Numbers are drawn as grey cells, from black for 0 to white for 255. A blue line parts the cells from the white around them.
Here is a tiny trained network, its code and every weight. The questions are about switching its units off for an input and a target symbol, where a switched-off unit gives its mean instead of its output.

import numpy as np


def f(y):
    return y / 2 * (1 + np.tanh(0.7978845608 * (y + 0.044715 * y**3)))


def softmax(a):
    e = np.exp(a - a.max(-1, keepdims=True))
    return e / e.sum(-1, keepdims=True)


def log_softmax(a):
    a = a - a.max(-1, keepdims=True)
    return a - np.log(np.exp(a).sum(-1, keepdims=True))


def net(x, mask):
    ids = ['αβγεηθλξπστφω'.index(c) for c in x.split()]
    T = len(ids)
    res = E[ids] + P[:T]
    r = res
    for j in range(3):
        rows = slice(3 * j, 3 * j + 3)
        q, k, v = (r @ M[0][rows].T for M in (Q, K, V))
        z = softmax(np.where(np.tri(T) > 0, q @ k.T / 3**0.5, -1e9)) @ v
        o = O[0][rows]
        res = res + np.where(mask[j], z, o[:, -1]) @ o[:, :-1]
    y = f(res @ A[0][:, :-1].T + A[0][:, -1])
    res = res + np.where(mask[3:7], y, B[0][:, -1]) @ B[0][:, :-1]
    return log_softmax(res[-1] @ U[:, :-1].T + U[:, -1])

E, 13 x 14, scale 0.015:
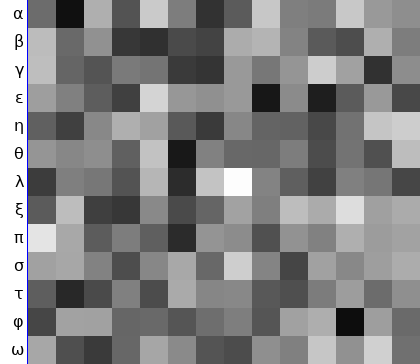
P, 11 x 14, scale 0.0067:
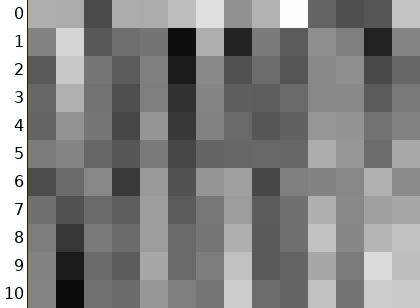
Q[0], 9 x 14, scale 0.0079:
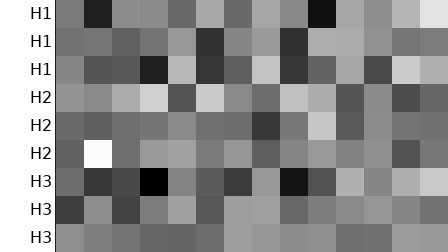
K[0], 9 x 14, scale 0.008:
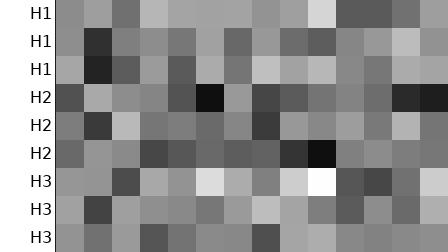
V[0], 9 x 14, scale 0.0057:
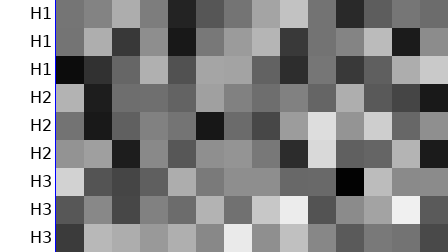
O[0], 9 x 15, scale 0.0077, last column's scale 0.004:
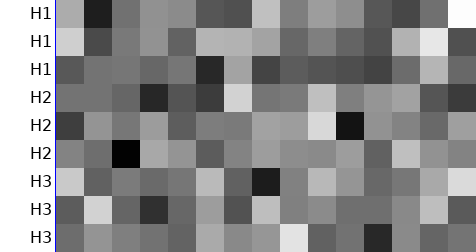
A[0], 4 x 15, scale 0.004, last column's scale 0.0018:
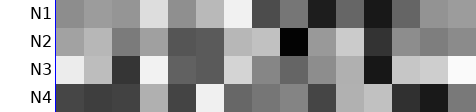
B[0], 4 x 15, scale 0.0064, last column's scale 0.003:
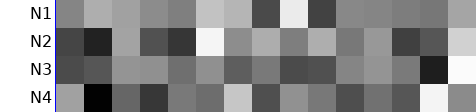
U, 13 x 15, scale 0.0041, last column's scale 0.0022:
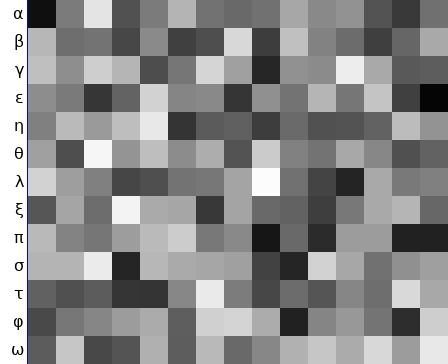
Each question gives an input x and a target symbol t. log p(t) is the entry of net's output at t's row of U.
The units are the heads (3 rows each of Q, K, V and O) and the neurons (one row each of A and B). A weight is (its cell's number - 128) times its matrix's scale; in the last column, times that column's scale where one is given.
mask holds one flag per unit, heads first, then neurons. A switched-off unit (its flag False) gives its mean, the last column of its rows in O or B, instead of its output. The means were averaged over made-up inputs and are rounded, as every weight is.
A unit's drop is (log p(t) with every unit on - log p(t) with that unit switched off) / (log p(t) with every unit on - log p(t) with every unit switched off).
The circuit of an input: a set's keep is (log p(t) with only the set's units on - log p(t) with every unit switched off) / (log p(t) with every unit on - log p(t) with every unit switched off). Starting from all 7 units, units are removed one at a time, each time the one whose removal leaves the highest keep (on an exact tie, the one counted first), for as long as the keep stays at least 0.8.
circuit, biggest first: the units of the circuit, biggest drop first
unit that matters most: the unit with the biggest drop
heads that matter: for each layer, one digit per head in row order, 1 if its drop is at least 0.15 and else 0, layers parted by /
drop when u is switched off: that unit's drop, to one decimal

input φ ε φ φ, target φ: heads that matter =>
011
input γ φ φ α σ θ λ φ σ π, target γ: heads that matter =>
101
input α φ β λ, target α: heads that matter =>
110
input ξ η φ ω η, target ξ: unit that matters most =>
H2
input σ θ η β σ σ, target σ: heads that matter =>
010
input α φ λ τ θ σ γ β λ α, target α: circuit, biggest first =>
[H2; H1]
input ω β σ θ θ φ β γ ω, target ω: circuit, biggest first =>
[H1; H2; H3]
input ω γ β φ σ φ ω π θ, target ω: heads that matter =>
110
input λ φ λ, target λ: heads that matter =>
001
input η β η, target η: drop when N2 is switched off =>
0.1
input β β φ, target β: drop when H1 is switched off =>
0.6
